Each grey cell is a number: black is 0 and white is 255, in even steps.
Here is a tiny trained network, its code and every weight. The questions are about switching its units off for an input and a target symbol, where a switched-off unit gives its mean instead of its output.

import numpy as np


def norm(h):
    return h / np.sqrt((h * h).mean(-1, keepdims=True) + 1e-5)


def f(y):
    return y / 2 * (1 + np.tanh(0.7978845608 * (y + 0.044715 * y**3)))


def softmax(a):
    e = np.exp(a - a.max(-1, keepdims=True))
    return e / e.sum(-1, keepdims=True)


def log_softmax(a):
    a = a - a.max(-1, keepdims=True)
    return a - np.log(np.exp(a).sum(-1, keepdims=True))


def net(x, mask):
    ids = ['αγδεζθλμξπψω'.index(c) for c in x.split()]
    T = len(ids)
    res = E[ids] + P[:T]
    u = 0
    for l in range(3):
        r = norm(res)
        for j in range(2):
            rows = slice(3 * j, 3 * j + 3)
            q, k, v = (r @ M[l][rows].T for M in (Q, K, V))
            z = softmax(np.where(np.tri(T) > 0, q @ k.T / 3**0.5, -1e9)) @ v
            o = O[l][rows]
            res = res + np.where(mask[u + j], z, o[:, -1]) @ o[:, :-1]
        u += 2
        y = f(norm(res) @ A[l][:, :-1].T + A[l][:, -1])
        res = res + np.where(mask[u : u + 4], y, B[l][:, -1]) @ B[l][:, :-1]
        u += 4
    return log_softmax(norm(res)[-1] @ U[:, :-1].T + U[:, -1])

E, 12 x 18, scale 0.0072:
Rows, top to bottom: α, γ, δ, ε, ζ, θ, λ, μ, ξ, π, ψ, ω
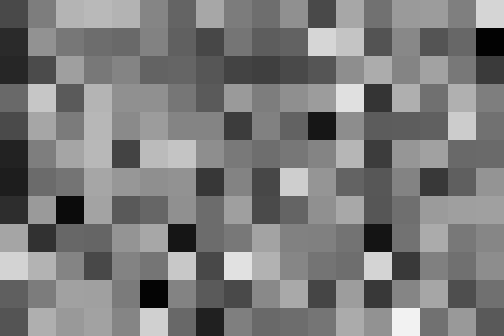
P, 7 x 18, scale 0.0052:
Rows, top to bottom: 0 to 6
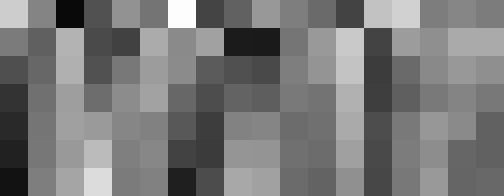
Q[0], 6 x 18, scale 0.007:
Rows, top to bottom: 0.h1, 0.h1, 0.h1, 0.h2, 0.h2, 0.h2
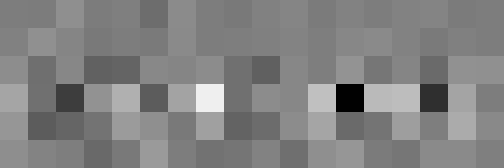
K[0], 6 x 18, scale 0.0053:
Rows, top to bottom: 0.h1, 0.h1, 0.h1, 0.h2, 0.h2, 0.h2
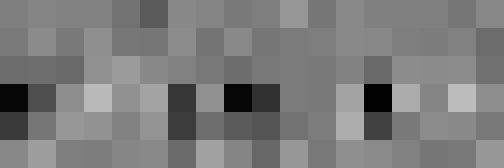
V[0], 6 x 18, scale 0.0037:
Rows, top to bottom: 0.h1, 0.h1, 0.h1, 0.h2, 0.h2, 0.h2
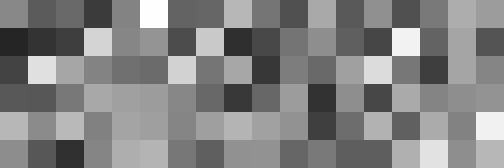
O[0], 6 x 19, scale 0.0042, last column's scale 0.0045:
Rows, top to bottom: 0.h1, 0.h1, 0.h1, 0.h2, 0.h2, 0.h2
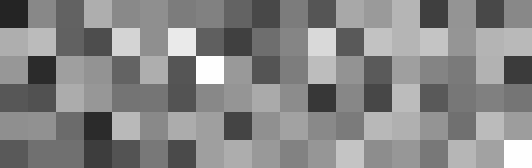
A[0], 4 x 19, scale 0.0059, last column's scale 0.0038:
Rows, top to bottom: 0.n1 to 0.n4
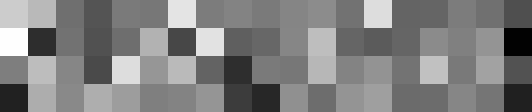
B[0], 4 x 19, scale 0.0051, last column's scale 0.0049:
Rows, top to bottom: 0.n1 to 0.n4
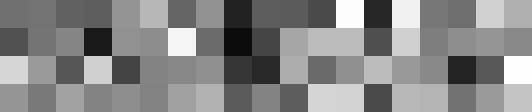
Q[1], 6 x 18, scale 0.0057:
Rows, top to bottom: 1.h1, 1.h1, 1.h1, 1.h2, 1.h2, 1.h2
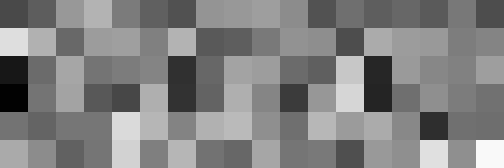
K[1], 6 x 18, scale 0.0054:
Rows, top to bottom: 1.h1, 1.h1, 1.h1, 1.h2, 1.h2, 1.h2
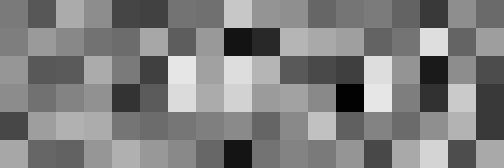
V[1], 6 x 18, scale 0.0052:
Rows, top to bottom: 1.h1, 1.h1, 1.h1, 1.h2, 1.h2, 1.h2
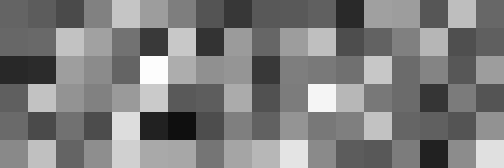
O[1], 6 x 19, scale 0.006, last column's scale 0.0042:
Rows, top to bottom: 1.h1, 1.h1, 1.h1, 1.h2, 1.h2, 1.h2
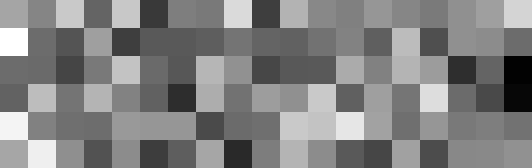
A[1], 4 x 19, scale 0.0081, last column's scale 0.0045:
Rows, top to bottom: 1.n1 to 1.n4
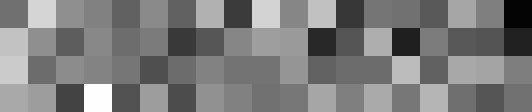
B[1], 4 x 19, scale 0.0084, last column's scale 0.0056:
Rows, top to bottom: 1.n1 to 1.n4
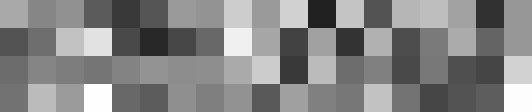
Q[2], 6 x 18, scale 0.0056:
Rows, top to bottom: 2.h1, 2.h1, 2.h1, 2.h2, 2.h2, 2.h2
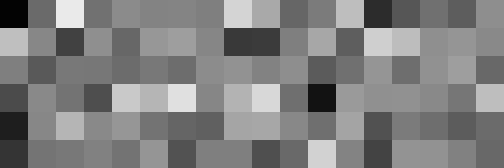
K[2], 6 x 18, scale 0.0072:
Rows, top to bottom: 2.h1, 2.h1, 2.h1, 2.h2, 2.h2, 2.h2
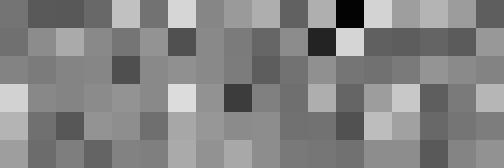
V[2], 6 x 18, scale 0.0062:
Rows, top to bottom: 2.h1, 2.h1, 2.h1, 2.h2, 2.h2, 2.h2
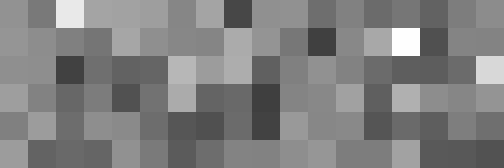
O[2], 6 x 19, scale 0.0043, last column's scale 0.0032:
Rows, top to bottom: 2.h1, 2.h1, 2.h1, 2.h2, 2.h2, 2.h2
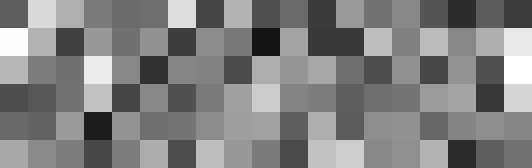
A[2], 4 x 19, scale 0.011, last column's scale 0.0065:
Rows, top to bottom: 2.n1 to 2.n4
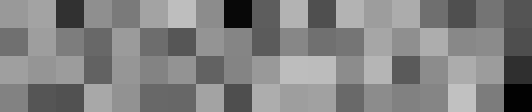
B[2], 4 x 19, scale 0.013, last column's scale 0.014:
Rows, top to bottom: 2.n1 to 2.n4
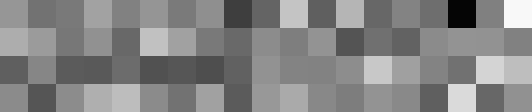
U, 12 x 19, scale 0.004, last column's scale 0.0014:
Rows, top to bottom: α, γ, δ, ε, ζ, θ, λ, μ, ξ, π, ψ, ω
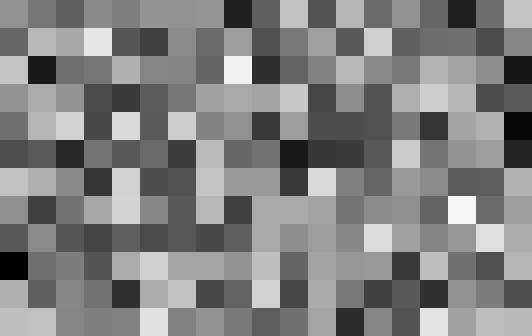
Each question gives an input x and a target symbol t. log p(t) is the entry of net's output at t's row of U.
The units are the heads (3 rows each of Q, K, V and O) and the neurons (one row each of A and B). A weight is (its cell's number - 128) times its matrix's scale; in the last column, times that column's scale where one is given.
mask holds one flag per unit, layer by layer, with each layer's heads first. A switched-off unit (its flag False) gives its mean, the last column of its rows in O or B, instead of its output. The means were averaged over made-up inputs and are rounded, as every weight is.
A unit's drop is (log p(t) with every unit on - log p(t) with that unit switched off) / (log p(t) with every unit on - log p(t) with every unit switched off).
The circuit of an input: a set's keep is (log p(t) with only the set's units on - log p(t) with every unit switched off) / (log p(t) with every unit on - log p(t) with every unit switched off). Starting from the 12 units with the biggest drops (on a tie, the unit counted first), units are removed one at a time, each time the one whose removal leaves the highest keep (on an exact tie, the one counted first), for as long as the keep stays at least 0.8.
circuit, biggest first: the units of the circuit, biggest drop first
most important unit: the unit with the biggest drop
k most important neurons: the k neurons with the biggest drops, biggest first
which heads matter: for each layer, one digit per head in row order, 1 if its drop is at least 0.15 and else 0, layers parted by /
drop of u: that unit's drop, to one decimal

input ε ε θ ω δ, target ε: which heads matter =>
01 / 01 / 00
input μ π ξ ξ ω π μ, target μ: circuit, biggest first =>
[2.h1, 2.n4]
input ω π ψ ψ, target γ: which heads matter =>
11 / 00 / 00
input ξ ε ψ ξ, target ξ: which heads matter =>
01 / 00 / 00
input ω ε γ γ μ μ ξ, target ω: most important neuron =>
[2.n2]
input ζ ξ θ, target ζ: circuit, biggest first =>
[1.h1, 1.h2, 2.n1]
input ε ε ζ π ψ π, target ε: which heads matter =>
11 / 01 / 00
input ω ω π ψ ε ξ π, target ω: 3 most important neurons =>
[0.n1, 0.n3, 2.n2]
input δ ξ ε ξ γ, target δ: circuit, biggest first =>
[1.h2, 1.h1, 2.n1]
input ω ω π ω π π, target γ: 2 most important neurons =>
[1.n2, 1.n4]
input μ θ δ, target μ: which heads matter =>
01 / 00 / 10
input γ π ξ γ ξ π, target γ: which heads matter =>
10 / 01 / 00
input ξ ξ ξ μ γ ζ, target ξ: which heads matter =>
11 / 00 / 00
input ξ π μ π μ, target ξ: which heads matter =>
11 / 10 / 00
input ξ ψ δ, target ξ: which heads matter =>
01 / 00 / 00
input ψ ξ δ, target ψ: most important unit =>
0.h2
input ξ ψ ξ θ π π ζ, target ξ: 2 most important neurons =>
[0.n1, 2.n3]
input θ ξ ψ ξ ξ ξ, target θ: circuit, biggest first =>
[1.h2, 2.n1]
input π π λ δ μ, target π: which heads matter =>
11 / 10 / 00
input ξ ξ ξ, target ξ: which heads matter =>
00 / 00 / 00
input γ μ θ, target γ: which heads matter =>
01 / 01 / 00
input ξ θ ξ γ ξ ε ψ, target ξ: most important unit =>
0.h1
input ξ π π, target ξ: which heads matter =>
11 / 00 / 00
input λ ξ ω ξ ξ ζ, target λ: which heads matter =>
01 / 10 / 00
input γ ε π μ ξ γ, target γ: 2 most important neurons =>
[1.n4, 0.n1]
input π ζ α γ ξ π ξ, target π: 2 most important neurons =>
[0.n1, 2.n1]
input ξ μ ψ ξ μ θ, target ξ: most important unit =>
0.h2
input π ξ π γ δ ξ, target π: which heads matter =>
10 / 10 / 00
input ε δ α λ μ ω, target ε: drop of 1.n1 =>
0.5
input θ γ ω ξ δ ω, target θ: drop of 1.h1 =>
0.2
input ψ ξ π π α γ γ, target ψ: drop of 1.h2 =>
0.3
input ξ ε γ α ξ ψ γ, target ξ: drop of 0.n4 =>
0.0
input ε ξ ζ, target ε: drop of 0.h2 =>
1.0
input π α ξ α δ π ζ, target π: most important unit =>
0.h1
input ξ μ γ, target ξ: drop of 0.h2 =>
1.5
